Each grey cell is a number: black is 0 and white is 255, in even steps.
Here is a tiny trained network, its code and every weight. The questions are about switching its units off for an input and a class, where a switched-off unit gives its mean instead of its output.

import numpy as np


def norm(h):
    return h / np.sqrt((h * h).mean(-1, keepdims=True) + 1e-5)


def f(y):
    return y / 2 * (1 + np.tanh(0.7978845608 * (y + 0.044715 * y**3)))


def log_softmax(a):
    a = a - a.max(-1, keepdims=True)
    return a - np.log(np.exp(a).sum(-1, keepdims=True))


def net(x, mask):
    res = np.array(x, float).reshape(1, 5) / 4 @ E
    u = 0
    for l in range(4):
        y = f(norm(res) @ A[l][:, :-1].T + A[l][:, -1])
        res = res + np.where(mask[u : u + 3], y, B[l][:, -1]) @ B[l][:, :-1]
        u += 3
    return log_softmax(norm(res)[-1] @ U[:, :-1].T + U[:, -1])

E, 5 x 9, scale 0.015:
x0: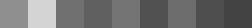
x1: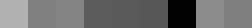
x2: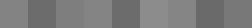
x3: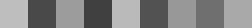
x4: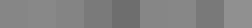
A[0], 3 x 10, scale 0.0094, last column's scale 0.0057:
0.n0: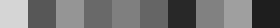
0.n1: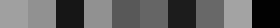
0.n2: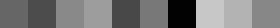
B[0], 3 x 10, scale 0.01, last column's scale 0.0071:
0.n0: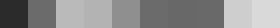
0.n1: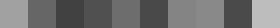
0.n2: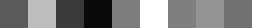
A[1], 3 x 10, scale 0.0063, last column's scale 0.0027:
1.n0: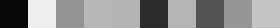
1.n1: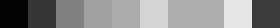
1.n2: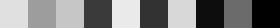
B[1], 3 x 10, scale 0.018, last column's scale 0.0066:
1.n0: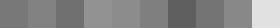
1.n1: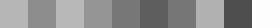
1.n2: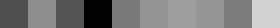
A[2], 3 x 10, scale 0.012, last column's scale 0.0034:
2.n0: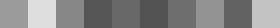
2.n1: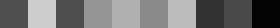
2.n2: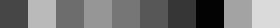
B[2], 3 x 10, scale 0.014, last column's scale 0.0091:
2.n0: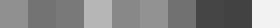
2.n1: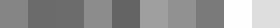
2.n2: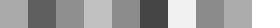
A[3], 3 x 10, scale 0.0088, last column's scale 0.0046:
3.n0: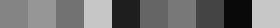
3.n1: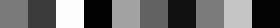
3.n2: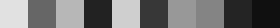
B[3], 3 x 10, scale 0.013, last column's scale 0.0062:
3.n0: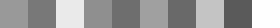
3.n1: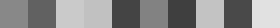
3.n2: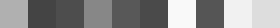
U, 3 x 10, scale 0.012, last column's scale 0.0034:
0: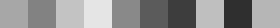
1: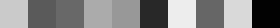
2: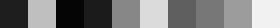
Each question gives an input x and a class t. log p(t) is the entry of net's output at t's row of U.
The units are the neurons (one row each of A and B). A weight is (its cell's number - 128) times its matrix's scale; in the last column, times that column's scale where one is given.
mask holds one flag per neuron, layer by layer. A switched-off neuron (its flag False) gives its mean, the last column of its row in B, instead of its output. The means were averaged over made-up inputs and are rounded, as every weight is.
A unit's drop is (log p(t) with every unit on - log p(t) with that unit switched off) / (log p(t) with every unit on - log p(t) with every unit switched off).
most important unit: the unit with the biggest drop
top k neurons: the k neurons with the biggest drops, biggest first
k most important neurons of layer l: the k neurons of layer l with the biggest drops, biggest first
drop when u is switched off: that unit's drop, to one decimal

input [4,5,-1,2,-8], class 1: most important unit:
2.n2
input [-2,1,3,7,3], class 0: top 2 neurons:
(3.n1, 2.n2)
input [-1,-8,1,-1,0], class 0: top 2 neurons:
(1.n1, 1.n2)
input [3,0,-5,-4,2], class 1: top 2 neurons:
(1.n1, 2.n2)
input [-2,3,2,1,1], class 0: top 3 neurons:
(0.n0, 3.n1, 1.n2)
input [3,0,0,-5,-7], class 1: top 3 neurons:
(1.n1, 2.n2, 2.n1)
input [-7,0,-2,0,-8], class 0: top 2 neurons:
(1.n1, 2.n2)
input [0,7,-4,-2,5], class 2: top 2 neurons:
(0.n2, 1.n1)
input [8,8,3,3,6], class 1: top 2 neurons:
(2.n2, 3.n2)
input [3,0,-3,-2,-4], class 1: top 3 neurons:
(1.n1, 2.n2, 2.n1)
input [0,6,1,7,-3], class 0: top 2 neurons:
(3.n1, 0.n0)
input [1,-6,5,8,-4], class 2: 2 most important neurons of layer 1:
(1.n2, 1.n1)
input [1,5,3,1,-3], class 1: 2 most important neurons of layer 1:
(1.n2, 1.n1)
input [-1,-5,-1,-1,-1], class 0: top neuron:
(1.n1)
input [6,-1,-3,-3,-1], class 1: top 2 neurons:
(1.n1, 2.n2)
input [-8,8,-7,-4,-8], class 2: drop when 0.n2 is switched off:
1.1
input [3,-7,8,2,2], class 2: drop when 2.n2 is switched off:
0.2
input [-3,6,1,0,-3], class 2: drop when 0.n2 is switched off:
1.4
